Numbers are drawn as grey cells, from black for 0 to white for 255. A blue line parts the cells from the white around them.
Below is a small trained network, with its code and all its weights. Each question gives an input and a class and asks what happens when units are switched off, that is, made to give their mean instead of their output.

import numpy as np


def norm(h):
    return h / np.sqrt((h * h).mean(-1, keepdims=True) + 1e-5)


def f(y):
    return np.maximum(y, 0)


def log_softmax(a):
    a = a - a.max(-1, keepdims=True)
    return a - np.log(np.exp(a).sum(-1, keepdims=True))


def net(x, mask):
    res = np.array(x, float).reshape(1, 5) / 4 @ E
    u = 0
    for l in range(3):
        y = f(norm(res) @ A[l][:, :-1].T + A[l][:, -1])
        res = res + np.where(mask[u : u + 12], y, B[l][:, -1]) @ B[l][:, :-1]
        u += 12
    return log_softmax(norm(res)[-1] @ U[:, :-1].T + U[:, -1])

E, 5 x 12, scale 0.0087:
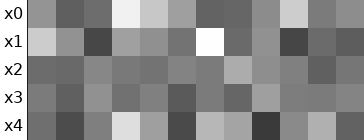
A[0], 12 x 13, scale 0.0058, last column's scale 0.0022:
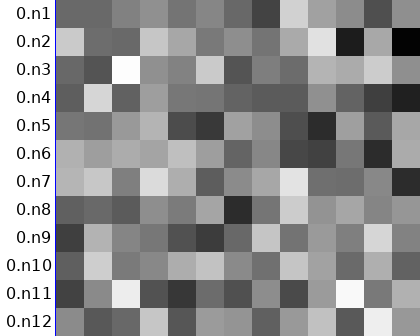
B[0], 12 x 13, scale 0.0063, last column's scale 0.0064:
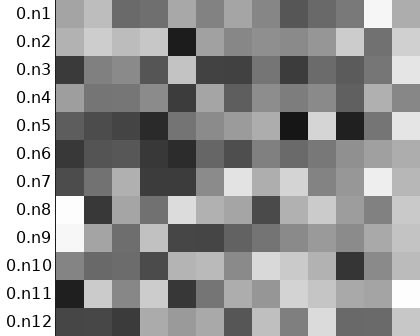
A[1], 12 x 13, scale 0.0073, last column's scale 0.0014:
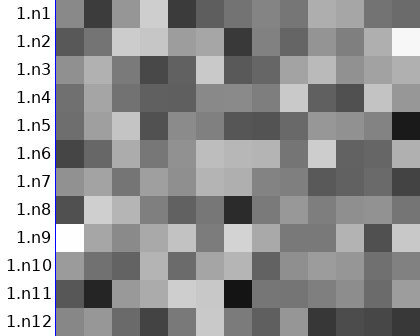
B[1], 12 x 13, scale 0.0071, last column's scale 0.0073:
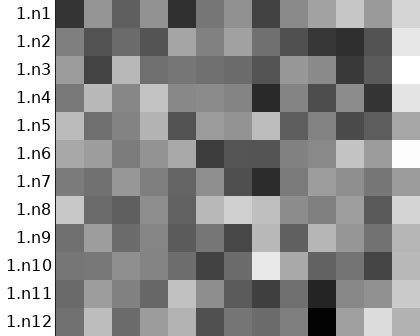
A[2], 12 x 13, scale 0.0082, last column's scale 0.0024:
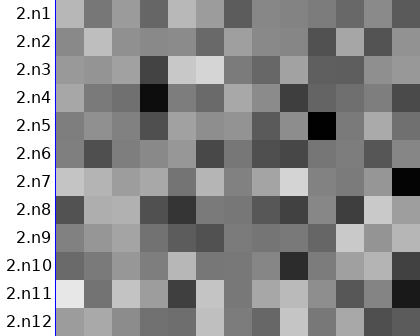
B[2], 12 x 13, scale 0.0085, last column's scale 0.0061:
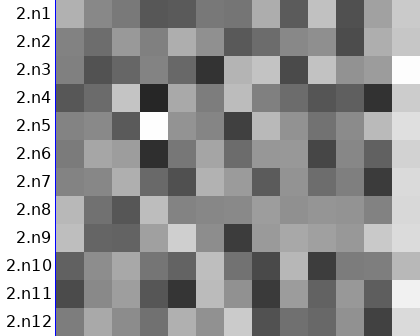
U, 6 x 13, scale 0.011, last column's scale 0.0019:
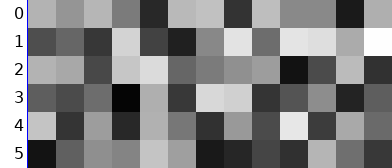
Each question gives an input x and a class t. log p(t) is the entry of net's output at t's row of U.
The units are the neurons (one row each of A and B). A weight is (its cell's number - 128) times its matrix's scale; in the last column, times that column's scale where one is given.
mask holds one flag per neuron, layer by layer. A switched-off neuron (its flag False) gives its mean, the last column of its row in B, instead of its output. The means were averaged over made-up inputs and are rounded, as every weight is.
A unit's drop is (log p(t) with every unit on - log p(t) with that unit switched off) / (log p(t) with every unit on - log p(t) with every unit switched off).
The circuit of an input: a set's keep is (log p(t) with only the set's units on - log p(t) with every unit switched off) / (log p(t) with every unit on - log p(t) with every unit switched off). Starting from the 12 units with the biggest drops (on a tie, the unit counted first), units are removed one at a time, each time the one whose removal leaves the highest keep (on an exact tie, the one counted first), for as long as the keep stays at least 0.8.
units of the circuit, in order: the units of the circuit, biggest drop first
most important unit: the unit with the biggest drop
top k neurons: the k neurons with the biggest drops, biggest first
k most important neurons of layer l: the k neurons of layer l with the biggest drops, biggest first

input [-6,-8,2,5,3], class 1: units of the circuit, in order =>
(0.n11)
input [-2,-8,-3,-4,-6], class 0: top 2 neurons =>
(0.n11 1.n8)
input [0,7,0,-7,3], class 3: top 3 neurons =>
(0.n11 0.n5 2.n4)
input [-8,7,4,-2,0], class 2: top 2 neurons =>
(1.n12 2.n5)
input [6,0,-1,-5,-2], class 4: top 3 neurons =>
(0.n11 0.n12 0.n3)
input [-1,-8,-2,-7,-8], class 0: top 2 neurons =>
(1.n8 0.n11)
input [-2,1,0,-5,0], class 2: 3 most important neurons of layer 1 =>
(1.n12 1.n8 1.n2)
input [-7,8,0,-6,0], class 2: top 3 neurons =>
(1.n12 2.n5 1.n2)
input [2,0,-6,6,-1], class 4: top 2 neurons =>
(0.n11 0.n12)
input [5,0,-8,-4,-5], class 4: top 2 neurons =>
(0.n11 0.n12)
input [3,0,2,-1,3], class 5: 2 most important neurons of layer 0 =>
(0.n11 0.n9)
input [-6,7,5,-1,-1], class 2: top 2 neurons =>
(1.n12 2.n5)
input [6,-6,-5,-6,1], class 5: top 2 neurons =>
(1.n11 2.n10)
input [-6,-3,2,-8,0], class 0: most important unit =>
1.n8
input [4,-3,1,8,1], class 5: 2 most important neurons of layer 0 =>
(0.n12 0.n10)
